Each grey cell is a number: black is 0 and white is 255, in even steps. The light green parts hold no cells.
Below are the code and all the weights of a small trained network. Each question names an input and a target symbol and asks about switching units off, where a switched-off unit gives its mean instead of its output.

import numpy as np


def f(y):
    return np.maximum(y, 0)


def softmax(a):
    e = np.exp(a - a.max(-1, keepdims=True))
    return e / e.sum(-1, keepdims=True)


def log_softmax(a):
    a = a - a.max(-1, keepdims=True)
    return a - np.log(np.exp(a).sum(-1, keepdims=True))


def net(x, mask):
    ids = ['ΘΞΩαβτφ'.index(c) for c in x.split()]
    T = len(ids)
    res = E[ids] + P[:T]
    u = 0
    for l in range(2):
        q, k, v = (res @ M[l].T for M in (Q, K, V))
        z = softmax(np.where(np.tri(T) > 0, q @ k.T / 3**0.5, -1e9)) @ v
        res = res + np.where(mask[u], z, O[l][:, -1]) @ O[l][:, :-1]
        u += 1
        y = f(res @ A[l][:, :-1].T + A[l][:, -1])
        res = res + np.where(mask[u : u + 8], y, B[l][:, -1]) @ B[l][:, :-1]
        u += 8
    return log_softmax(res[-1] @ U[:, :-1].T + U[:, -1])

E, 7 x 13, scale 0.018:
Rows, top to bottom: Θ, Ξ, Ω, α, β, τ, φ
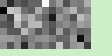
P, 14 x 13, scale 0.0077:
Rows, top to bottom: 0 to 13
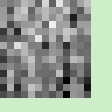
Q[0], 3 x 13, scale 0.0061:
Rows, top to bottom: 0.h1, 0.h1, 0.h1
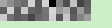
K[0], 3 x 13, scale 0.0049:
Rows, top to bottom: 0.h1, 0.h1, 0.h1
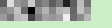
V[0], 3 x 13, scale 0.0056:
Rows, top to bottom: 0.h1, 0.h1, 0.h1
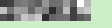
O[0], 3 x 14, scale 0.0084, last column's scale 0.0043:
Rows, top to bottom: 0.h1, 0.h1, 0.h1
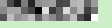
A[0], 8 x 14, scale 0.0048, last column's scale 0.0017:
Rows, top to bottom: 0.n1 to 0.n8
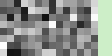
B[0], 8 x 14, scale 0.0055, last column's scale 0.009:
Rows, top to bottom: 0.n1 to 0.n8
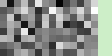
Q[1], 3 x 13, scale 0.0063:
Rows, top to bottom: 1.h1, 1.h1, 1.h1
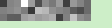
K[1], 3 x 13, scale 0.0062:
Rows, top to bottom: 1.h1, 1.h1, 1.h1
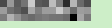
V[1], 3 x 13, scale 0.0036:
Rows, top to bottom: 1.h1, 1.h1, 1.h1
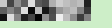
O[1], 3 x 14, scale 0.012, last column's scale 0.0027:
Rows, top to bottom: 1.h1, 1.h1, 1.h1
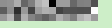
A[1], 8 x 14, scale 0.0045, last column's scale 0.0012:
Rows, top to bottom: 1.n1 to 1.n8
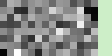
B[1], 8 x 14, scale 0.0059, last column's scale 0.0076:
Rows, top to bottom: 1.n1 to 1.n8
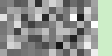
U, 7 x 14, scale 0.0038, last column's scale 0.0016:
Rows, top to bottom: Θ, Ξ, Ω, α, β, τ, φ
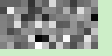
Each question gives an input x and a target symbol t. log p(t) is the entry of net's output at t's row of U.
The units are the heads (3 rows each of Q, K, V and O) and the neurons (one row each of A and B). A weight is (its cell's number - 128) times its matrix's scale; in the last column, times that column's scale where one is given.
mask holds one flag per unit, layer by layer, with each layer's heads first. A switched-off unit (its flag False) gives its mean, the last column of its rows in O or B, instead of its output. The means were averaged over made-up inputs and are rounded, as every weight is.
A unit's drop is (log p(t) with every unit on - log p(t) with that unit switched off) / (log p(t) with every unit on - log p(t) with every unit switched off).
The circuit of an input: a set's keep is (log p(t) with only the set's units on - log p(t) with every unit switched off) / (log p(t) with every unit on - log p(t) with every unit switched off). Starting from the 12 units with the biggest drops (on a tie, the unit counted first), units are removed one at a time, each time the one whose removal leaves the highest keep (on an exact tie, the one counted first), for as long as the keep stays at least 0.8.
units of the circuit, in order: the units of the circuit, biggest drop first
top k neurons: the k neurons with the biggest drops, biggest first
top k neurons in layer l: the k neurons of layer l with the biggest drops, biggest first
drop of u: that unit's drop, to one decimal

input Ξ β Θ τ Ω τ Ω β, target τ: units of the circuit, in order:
(1.h1, 0.n4, 0.n1)
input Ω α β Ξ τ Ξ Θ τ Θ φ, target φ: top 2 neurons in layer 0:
(0.n3, 0.n1)
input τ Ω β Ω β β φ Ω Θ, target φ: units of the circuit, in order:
(1.h1, 0.n1, 0.n3)
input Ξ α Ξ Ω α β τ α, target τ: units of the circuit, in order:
(1.h1, 0.n4, 0.h1, 0.n1)
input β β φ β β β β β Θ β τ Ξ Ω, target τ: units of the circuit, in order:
(1.h1, 0.n4, 0.h1, 0.n2)
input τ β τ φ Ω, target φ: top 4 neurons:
(0.n5, 0.n1, 0.n2, 1.n5)
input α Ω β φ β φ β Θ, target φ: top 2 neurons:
(0.n1, 0.n2)
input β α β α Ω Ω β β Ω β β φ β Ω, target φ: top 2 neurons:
(0.n2, 0.n5)
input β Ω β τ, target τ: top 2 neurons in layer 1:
(1.n7, 1.n4)
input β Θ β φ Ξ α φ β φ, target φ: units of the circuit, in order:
(1.n2, 0.n3, 1.h1)
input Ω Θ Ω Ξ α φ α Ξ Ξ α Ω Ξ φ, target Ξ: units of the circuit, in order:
(1.h1, 0.n1, 0.n3)
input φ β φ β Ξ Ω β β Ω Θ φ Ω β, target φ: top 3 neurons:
(0.n2, 0.n1, 0.n3)
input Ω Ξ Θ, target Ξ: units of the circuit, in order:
(0.h1, 0.n1, 1.h1)
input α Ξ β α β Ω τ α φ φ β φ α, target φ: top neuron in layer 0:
(0.n5)
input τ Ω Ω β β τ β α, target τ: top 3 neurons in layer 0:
(0.n4, 0.n1, 0.n2)
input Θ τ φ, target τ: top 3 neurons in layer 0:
(0.n4, 0.n1, 0.n5)
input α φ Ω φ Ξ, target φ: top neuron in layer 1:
(1.n4)
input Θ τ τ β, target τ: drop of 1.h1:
1.1
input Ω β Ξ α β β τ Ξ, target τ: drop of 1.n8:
0.1
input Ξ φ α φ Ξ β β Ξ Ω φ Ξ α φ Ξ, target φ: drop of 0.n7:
-0.1
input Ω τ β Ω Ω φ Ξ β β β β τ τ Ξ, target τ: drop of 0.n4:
0.4
